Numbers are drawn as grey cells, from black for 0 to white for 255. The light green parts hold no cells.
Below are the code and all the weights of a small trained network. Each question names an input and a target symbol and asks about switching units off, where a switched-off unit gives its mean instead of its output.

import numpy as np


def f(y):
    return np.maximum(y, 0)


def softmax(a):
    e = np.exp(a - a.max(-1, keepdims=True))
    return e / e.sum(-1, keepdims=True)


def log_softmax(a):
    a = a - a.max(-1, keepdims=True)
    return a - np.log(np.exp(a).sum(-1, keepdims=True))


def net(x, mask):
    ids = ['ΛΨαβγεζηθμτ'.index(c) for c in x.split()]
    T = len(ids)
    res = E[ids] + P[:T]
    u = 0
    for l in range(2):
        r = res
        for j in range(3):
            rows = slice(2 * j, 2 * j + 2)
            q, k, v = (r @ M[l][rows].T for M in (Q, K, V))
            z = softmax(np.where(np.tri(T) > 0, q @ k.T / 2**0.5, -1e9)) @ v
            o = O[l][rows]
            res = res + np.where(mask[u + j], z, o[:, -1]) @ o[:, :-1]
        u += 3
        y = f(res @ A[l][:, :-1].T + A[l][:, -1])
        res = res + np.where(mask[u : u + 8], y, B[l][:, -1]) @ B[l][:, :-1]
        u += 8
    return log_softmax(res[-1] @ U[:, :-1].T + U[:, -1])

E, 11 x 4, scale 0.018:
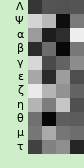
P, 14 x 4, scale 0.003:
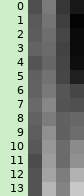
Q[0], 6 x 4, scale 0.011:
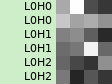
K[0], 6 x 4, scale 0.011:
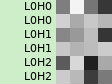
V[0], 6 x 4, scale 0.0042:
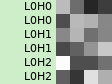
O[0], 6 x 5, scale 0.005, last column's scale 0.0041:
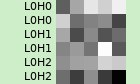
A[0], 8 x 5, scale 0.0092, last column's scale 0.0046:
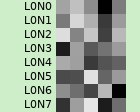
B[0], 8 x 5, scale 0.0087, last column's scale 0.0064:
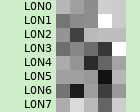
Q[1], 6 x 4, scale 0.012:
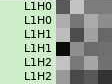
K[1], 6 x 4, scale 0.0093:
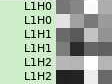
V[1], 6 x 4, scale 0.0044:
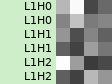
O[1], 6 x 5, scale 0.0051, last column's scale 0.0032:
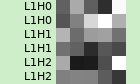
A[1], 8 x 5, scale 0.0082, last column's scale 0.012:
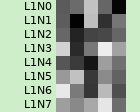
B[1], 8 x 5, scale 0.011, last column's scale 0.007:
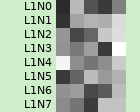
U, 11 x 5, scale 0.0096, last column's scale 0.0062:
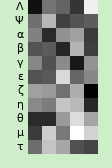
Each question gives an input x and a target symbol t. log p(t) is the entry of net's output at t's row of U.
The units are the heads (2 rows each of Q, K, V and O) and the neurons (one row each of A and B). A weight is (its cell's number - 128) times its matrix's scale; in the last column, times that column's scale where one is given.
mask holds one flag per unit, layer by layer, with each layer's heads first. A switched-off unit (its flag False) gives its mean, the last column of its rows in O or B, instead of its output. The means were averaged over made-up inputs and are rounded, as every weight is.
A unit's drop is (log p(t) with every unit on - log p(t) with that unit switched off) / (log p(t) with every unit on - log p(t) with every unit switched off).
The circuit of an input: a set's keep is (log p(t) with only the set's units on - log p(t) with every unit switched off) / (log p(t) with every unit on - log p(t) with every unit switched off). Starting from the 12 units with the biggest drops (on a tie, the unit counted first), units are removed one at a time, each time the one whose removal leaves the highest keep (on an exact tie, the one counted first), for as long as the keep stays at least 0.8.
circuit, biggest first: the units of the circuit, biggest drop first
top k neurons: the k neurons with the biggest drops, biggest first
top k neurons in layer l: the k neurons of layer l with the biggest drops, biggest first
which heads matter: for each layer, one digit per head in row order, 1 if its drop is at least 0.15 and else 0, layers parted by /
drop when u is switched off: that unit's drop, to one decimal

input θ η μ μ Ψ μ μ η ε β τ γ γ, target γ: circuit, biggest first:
[L1N3, L1N1]
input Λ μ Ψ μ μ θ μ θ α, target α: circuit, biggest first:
[L0N6, L1N4]
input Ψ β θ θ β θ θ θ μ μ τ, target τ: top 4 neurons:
[L0N7, L0N5, L1N2, L1N7]
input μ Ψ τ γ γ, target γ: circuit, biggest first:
[L1N3]
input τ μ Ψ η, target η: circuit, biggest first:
[L0N2, L0N0]
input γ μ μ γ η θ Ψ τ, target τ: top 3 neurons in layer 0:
[L0N7, L0N5, L0N3]
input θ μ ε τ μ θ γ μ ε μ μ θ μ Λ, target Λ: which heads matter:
000 / 000
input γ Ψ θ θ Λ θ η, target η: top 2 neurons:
[L0N2, L0N7]
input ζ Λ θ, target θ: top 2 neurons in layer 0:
[L0N7, L0N0]
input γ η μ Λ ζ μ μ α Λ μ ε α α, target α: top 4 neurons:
[L0N6, L1N4, L1N3, L1N2]
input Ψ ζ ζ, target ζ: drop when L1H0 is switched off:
-0.1
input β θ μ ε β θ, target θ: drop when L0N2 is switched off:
-0.1
